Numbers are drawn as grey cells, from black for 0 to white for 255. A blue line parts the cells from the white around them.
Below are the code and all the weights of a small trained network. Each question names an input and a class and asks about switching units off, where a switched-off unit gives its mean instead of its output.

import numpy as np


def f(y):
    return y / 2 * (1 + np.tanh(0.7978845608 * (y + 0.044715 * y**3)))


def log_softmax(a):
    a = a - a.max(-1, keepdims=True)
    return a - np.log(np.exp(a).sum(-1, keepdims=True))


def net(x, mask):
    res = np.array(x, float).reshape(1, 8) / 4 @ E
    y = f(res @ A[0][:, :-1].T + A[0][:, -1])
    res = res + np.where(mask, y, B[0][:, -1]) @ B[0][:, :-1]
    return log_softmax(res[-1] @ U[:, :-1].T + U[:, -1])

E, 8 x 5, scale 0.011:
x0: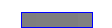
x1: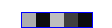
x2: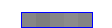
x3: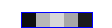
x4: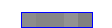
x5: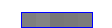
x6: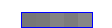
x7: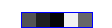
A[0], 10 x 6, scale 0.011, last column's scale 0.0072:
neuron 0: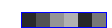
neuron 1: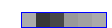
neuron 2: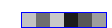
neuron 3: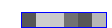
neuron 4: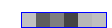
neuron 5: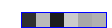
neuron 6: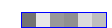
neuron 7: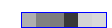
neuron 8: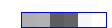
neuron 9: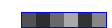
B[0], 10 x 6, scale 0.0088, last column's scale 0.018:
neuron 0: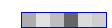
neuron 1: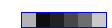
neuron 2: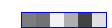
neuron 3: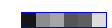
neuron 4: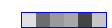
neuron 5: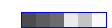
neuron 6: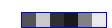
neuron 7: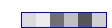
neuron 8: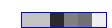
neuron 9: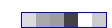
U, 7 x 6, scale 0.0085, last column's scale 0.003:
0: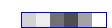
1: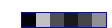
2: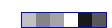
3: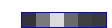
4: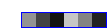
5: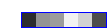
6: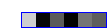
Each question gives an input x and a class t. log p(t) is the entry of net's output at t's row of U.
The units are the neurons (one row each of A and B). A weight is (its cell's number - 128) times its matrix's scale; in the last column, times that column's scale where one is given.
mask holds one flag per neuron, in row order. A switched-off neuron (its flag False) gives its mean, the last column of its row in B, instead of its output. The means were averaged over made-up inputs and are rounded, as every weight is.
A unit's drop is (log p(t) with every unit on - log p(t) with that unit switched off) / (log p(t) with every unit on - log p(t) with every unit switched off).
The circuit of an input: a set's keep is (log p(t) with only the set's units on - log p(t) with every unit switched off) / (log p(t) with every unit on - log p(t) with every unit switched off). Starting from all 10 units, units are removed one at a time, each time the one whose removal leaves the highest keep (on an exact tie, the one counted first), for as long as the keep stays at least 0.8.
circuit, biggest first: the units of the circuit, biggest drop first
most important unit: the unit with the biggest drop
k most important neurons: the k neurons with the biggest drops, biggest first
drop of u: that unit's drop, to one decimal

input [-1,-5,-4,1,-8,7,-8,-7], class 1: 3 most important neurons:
(neuron 3; neuron 6; neuron 9)
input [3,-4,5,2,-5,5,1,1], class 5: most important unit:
neuron 5
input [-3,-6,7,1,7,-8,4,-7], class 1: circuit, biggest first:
(neuron 6; neuron 3)
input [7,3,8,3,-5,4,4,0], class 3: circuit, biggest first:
(neuron 8; neuron 7)
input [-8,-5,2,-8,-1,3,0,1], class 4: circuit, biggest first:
(neuron 1; neuron 5)
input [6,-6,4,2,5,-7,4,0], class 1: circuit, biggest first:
(neuron 6; neuron 9)
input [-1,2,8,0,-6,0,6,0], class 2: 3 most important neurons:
(neuron 6; neuron 1; neuron 3)
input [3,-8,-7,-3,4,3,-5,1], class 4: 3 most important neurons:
(neuron 5; neuron 0; neuron 9)
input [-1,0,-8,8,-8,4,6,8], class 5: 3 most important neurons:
(neuron 5; neuron 8; neuron 6)
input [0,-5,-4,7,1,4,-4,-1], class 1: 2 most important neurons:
(neuron 6; neuron 3)
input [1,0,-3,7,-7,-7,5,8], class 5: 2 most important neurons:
(neuron 5; neuron 8)
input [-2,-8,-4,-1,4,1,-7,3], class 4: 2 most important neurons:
(neuron 5; neuron 8)
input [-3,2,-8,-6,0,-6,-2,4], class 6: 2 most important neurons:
(neuron 1; neuron 5)
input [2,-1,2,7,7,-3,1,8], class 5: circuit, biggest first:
(neuron 5)
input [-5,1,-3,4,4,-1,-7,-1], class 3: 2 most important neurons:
(neuron 6; neuron 8)
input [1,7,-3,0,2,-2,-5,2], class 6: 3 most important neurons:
(neuron 7; neuron 8; neuron 6)
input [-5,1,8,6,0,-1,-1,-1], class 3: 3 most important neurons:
(neuron 6; neuron 8; neuron 3)
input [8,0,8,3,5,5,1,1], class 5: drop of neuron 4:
0.1
